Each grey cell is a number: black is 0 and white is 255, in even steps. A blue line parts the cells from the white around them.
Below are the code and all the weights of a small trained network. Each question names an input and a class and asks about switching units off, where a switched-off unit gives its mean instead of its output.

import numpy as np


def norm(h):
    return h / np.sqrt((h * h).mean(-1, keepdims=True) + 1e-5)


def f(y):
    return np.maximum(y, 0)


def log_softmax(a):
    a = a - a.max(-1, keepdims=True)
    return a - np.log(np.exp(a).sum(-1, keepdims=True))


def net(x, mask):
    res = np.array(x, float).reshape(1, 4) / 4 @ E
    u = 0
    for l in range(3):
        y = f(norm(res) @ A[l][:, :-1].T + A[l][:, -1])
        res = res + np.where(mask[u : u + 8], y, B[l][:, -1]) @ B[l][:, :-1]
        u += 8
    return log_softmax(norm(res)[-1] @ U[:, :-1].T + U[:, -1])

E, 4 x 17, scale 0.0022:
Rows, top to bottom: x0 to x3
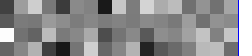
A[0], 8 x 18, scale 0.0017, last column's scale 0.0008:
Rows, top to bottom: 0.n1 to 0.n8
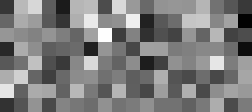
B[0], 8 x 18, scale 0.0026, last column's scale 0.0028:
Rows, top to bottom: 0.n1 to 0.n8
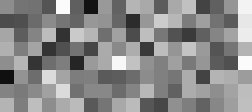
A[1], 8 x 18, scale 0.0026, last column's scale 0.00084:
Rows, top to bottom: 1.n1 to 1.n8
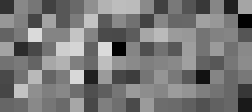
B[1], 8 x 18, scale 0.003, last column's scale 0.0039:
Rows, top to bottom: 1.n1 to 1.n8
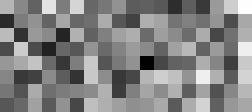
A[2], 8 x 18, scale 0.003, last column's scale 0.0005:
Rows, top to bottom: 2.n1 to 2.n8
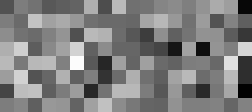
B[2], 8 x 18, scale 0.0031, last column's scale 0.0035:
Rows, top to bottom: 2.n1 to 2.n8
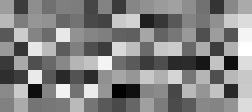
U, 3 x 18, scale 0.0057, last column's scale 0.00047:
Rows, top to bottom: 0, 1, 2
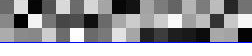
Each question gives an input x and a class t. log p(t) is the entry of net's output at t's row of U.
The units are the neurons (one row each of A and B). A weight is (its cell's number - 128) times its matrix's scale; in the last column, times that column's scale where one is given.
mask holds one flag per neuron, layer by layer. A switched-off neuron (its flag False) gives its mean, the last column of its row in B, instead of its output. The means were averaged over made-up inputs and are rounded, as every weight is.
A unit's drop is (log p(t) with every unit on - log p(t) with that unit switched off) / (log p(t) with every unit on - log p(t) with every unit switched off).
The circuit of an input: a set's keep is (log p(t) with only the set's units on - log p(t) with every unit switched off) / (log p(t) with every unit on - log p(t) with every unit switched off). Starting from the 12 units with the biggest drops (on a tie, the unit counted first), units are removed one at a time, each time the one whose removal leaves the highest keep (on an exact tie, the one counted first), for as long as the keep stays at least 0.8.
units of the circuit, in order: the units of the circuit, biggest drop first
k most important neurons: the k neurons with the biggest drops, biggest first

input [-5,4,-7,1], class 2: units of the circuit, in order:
[1.n1]
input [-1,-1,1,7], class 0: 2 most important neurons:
[0.n2 2.n4]
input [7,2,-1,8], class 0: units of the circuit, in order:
[2.n7 0.n1]
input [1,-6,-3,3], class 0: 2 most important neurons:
[2.n7 0.n1]
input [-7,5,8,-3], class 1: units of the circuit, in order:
[2.n4 2.n6 1.n4]
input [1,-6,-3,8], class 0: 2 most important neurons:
[2.n7 0.n2]
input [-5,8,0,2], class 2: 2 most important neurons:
[1.n6 2.n4]
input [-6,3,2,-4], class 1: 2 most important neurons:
[2.n4 1.n4]
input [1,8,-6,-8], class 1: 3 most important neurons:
[2.n7 2.n5 1.n6]
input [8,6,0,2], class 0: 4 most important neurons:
[2.n7 1.n6 2.n4 0.n1]
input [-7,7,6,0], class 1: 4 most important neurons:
[2.n4 1.n6 2.n6 1.n4]
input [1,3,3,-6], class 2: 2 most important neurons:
[0.n1 2.n5]
